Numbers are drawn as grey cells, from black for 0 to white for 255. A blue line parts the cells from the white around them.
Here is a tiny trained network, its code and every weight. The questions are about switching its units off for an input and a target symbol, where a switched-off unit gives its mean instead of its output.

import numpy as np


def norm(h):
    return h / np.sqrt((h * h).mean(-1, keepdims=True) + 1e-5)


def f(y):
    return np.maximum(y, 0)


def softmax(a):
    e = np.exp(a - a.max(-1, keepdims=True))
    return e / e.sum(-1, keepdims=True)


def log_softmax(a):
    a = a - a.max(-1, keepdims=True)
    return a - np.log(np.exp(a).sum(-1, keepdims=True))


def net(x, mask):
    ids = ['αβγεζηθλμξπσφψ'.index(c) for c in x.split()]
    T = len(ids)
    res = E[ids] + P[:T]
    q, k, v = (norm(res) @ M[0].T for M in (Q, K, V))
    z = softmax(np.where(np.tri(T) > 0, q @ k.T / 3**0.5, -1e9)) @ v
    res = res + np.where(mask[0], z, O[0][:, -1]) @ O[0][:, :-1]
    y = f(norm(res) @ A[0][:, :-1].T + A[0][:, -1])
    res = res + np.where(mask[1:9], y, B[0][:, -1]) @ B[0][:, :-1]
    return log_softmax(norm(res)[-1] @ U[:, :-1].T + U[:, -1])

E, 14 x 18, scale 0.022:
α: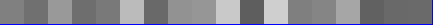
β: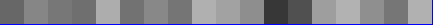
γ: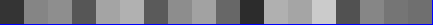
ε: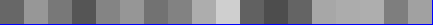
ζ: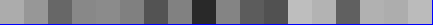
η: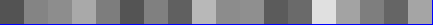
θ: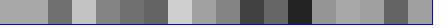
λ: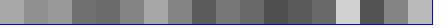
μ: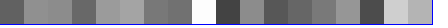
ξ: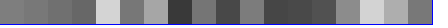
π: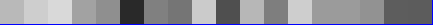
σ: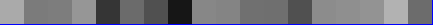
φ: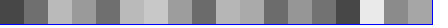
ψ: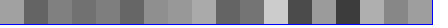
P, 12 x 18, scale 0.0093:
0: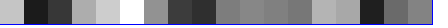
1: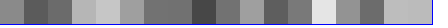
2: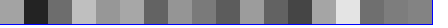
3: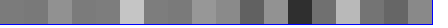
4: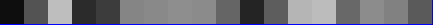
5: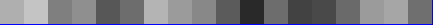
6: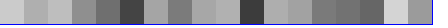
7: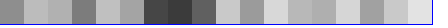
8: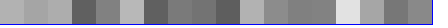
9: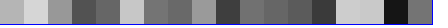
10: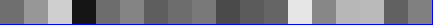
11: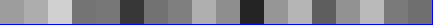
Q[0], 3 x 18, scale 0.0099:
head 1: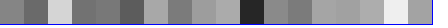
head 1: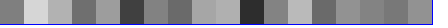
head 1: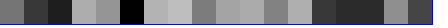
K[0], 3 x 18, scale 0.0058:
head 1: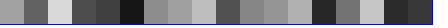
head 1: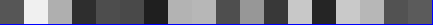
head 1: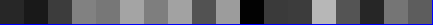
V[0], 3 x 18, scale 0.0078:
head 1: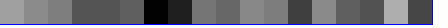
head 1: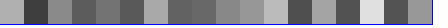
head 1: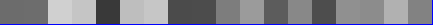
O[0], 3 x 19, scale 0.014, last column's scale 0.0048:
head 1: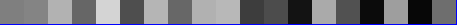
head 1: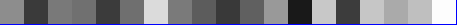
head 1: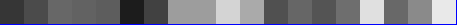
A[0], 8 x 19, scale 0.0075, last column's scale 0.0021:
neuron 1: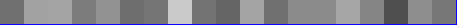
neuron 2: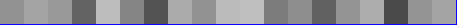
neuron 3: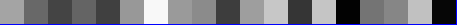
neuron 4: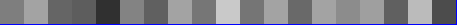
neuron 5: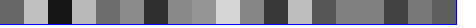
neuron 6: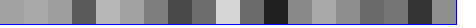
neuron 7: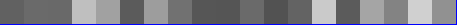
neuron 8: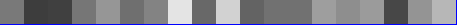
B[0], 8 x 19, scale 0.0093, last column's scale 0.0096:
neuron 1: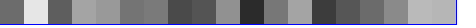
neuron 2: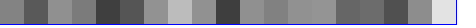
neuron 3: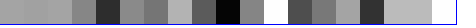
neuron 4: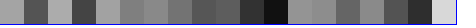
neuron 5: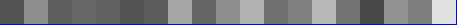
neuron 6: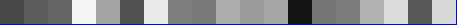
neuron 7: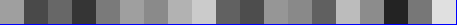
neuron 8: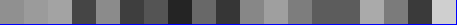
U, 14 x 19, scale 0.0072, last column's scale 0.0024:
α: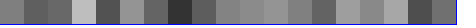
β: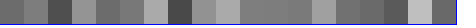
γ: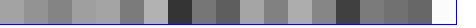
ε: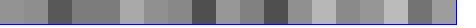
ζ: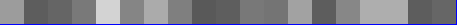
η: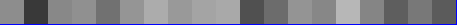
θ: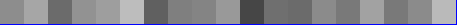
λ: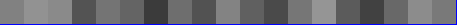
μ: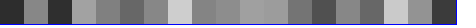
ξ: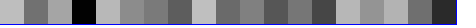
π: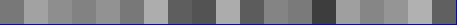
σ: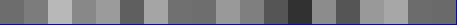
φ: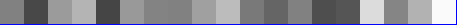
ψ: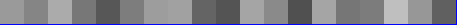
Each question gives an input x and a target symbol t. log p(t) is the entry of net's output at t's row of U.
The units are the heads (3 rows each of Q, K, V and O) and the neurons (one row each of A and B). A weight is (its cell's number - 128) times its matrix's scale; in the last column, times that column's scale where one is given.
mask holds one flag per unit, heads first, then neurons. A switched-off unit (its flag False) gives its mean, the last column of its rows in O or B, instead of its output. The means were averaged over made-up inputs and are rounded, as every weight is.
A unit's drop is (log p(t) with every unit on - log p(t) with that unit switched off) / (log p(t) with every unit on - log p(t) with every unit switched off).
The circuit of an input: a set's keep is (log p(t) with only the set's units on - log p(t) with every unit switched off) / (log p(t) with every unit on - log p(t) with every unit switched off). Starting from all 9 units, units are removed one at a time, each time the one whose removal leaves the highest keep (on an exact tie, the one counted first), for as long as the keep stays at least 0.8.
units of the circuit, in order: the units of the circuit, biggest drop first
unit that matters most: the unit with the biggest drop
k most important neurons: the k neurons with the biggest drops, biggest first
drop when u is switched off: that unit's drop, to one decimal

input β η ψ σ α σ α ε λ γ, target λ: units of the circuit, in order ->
head 1; neuron 5; neuron 6
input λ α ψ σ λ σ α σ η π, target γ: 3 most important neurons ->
neuron 3; neuron 7; neuron 1
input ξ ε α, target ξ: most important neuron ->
neuron 8
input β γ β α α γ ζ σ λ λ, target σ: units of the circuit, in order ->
head 1; neuron 6
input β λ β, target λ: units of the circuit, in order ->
head 1; neuron 5; neuron 6; neuron 8
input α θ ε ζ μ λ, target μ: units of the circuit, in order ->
head 1; neuron 5
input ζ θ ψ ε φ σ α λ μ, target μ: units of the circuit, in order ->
head 1; neuron 6; neuron 4
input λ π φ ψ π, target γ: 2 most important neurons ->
neuron 3; neuron 7
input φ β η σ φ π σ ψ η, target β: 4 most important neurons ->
neuron 3; neuron 1; neuron 8; neuron 4
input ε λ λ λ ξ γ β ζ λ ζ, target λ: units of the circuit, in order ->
head 1; neuron 5
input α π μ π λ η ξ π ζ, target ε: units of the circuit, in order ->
head 1; neuron 3; neuron 8
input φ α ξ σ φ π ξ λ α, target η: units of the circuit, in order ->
head 1; neuron 3; neuron 8
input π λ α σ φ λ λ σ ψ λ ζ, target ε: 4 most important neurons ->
neuron 3; neuron 8; neuron 6; neuron 5
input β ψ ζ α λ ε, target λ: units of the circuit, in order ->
head 1; neuron 5; neuron 4
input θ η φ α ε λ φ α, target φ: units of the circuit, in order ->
head 1
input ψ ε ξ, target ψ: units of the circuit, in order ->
head 1; neuron 3
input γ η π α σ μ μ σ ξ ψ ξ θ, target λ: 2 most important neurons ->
neuron 6; neuron 5
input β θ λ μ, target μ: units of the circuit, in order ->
head 1; neuron 6; neuron 5
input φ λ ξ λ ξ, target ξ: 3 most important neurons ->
neuron 7; neuron 6; neuron 2
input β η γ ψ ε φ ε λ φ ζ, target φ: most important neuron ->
neuron 3
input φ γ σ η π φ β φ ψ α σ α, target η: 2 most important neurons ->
neuron 3; neuron 8
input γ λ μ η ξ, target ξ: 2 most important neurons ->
neuron 7; neuron 6
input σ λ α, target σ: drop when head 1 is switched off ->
0.8
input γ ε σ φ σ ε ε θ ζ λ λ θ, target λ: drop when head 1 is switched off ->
0.7
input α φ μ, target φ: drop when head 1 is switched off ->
0.9
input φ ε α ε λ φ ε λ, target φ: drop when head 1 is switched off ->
1.0
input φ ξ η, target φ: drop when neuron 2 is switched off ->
0.0
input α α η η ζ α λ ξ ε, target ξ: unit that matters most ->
neuron 8
